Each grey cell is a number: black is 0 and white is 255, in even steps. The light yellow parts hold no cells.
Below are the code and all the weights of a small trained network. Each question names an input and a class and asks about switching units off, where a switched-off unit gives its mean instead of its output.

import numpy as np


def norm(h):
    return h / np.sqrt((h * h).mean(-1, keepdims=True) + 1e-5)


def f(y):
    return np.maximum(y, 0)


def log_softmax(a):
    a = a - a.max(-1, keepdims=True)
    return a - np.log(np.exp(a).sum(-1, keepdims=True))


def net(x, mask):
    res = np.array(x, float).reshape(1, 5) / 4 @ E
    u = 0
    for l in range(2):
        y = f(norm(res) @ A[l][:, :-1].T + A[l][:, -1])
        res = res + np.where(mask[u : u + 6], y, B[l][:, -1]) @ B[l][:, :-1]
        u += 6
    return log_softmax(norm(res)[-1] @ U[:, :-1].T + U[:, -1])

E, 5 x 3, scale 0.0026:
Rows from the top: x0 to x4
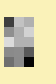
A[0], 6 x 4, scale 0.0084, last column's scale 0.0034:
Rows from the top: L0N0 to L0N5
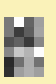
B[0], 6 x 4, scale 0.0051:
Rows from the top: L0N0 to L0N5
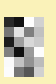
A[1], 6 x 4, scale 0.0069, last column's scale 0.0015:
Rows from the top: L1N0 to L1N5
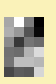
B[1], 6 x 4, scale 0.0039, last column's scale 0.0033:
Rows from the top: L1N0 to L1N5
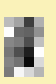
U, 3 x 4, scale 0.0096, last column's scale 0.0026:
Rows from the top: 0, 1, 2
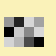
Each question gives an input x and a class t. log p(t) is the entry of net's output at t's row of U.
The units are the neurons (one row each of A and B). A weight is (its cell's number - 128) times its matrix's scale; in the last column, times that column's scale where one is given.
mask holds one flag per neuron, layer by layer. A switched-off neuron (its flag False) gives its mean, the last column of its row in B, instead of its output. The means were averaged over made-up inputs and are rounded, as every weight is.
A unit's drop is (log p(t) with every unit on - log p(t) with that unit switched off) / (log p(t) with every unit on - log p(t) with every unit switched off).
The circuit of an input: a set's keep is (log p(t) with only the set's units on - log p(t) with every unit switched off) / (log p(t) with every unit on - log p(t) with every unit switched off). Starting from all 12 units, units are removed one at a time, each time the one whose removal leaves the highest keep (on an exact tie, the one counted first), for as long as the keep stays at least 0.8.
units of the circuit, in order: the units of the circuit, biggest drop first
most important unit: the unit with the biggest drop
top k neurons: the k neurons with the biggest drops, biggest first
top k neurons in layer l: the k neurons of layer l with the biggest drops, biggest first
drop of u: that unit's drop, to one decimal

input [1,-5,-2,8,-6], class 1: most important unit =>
L0N2
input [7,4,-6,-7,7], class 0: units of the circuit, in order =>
[L0N0 L0N5]
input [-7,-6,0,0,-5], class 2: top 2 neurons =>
[L0N0 L0N3]
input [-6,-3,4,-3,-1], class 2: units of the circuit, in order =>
[L0N0 L0N3]
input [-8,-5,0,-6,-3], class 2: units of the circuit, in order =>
[L0N0 L0N3]
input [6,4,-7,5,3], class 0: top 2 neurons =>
[L0N0 L0N5]
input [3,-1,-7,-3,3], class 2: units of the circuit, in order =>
[L0N0 L0N4]
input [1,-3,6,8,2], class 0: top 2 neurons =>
[L0N0 L0N2]
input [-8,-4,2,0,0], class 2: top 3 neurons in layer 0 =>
[L0N0 L0N3 L0N1]
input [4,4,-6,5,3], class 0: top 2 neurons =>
[L0N0 L0N5]
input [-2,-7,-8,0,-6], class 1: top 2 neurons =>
[L0N2 L0N5]
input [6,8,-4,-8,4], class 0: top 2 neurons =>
[L0N0 L0N3]
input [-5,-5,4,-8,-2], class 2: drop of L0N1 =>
0.2
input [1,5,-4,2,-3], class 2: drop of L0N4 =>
0.2
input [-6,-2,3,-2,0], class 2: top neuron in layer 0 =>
[L0N0]
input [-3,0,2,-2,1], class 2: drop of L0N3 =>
0.4
